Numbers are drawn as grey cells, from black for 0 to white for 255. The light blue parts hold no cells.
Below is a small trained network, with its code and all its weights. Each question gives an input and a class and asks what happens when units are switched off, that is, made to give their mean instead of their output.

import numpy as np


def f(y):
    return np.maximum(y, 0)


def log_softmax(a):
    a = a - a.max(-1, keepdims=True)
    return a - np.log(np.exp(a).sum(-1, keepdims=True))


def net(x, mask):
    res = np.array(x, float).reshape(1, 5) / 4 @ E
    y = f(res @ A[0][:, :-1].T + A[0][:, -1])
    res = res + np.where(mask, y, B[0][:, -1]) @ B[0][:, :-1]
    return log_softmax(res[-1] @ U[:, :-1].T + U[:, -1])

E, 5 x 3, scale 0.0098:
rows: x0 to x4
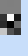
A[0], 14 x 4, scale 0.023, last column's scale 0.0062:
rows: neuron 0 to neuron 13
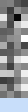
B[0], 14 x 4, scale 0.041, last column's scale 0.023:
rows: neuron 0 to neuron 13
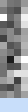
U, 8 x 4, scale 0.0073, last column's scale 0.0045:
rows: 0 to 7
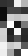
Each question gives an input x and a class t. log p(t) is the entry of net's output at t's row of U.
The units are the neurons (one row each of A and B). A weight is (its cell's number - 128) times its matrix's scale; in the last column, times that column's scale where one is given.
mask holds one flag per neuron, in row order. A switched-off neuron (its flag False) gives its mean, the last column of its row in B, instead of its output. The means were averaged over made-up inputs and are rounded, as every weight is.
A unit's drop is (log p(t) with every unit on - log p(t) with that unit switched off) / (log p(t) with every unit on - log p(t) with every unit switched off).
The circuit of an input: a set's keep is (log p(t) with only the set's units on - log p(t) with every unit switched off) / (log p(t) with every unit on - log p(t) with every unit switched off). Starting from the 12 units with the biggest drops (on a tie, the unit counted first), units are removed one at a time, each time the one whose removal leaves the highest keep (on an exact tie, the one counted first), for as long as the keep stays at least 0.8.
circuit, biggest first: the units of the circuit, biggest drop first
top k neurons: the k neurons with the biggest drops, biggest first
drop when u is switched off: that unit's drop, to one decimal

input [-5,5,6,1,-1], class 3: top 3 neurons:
neuron 8; neuron 2; neuron 10
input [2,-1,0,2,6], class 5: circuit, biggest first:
neuron 10
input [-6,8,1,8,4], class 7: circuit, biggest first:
neuron 8; neuron 11
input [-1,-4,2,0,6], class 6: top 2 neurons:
neuron 8; neuron 3
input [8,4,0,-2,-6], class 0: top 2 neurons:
neuron 2; neuron 11
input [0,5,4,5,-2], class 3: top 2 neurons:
neuron 2; neuron 8
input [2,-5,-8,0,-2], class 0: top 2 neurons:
neuron 8; neuron 2
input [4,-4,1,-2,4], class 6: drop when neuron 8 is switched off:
0.4
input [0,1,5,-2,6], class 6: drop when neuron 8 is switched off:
0.2
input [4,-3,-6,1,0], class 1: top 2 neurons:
neuron 2; neuron 10
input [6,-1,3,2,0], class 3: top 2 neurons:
neuron 8; neuron 2
